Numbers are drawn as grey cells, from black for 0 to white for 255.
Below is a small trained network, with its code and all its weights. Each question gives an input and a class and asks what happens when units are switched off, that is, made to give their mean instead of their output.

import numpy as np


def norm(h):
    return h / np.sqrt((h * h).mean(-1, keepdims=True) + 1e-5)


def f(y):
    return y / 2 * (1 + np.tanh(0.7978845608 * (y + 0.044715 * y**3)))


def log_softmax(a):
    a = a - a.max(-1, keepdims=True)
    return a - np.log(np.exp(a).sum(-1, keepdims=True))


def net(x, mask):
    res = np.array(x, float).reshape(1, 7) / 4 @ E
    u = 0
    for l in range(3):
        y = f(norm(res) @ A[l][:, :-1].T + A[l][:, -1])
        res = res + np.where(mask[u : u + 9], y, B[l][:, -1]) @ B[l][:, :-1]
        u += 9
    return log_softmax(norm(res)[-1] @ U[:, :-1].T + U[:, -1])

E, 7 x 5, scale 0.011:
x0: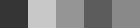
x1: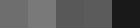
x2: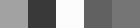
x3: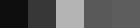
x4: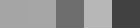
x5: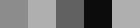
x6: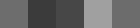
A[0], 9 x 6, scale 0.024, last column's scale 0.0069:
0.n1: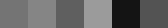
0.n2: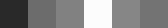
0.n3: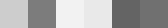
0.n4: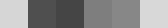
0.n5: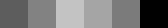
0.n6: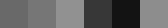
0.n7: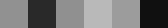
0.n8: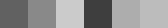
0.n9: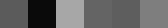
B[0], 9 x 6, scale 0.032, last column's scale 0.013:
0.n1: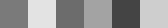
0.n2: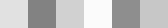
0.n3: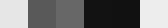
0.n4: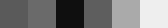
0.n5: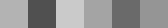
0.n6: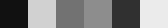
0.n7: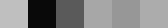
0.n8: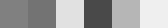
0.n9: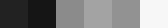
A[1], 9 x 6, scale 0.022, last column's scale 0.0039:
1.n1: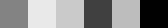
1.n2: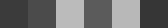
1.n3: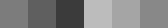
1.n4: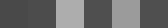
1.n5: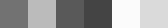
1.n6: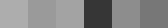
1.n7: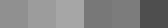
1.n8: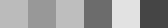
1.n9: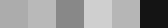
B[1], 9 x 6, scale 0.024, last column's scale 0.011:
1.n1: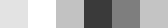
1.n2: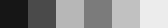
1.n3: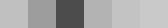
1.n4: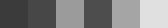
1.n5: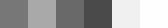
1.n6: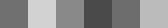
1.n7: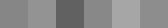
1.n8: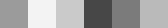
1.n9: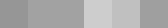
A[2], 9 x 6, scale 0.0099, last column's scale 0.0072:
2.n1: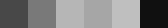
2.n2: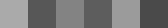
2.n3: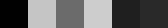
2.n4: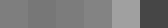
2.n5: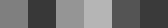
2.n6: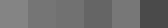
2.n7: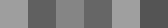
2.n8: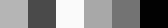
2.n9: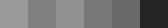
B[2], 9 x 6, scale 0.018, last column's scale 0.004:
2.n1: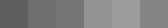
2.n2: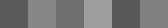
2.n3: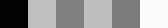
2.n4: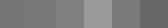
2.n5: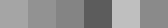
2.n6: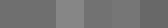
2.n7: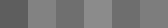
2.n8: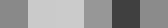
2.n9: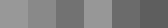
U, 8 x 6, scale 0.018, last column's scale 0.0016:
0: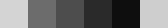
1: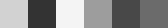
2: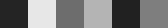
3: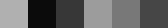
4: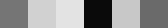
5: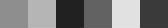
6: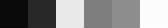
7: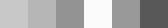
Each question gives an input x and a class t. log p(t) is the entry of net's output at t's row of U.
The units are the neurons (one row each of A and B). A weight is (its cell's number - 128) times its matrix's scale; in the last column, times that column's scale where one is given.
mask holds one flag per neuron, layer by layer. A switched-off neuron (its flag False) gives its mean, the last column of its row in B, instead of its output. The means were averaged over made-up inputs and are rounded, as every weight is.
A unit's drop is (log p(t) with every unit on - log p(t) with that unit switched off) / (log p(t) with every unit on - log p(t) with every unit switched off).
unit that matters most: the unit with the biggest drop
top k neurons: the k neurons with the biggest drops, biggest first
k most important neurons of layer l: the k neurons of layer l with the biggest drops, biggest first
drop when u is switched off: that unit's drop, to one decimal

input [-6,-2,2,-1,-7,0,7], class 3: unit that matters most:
0.n7
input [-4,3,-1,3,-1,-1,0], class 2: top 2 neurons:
[0.n1 0.n6]
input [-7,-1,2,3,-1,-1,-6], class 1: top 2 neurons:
[0.n3 0.n9]
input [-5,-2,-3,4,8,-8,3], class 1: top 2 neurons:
[0.n2 0.n3]
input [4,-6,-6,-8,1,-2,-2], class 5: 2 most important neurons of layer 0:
[0.n8 0.n2]
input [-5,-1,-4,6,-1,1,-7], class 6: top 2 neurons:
[0.n9 1.n2]
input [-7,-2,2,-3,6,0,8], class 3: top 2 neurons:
[0.n7 0.n4]
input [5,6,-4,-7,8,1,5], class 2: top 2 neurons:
[0.n1 0.n8]
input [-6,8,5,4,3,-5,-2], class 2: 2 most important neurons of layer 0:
[0.n6 0.n1]
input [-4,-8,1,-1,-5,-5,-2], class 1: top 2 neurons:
[0.n2 0.n7]
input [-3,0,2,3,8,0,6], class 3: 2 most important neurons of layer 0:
[0.n7 0.n9]
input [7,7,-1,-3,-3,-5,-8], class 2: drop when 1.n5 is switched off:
0.1
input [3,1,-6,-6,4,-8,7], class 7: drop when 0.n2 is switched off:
0.2
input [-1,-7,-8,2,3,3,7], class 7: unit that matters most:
0.n2
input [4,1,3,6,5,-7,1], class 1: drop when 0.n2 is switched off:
0.2
